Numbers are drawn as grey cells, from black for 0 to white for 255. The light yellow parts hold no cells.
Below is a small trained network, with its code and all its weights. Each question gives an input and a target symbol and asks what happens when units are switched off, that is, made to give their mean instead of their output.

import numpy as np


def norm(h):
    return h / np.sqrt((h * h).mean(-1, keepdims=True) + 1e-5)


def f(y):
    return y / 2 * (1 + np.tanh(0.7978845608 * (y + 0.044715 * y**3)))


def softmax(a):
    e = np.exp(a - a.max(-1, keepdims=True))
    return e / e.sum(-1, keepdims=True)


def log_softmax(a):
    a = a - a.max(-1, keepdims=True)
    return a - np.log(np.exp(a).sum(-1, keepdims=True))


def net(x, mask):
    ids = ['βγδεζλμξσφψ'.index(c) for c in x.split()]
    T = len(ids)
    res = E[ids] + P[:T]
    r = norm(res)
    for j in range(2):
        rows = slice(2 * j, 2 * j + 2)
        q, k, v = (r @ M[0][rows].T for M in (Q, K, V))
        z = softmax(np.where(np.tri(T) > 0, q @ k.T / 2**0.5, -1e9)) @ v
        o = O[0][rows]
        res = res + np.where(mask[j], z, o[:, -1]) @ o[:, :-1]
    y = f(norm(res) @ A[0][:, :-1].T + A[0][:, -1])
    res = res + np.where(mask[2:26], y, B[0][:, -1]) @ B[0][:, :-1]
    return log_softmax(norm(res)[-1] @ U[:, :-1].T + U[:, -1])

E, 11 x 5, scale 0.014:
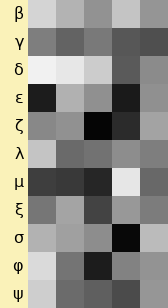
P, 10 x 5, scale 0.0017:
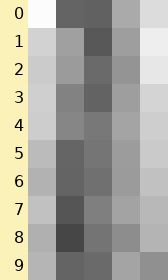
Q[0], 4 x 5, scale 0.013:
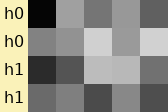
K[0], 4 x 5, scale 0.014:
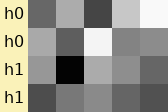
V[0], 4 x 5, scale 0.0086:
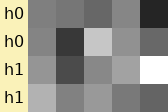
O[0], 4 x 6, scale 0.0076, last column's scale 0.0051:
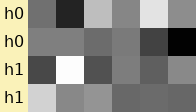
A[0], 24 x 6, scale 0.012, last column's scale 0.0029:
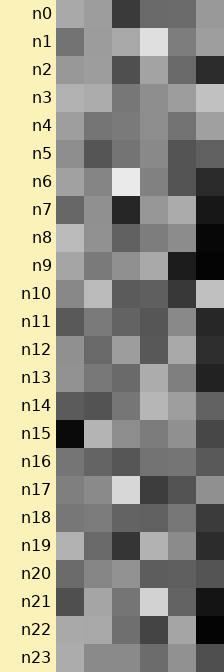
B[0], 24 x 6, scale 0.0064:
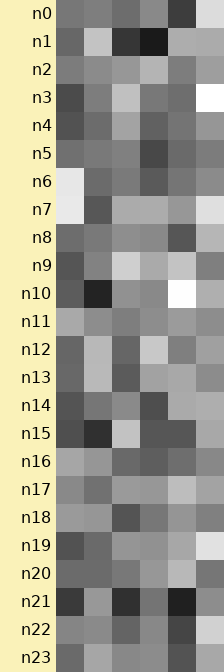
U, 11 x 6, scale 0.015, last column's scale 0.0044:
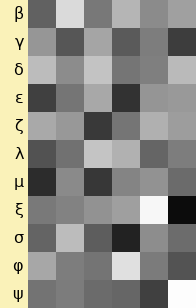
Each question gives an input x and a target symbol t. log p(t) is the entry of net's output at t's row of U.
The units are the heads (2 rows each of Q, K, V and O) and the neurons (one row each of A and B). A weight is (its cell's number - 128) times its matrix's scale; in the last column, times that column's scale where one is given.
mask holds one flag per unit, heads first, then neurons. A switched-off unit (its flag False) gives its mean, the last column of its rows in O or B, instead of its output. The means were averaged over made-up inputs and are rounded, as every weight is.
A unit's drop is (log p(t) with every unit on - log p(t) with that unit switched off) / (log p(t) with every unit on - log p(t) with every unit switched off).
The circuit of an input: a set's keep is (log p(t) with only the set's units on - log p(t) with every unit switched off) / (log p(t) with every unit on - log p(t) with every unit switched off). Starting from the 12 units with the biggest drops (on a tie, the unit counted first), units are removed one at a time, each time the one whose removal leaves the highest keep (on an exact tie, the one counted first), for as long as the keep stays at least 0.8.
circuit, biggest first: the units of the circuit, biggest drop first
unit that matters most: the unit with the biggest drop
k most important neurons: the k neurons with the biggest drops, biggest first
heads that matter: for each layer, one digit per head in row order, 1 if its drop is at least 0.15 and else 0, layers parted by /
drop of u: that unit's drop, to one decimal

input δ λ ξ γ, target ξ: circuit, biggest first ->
[h0 n12 n3]
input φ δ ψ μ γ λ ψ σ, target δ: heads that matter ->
11
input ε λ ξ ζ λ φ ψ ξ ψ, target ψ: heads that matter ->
00
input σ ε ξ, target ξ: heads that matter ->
00
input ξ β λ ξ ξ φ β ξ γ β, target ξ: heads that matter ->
10
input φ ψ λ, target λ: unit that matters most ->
n10
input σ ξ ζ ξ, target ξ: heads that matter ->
10
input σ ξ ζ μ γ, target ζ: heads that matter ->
00
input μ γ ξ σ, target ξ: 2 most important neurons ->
[n12 n1]
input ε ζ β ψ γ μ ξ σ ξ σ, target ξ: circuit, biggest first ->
[h0 n12 n15]
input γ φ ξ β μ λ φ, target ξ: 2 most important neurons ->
[n19 n22]
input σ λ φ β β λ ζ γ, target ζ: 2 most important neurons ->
[n3 n15]
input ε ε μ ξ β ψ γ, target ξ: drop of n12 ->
0.2
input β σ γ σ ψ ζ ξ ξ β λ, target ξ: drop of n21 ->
0.1
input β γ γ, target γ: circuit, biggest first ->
[h1]
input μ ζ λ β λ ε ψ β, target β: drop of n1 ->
0.2
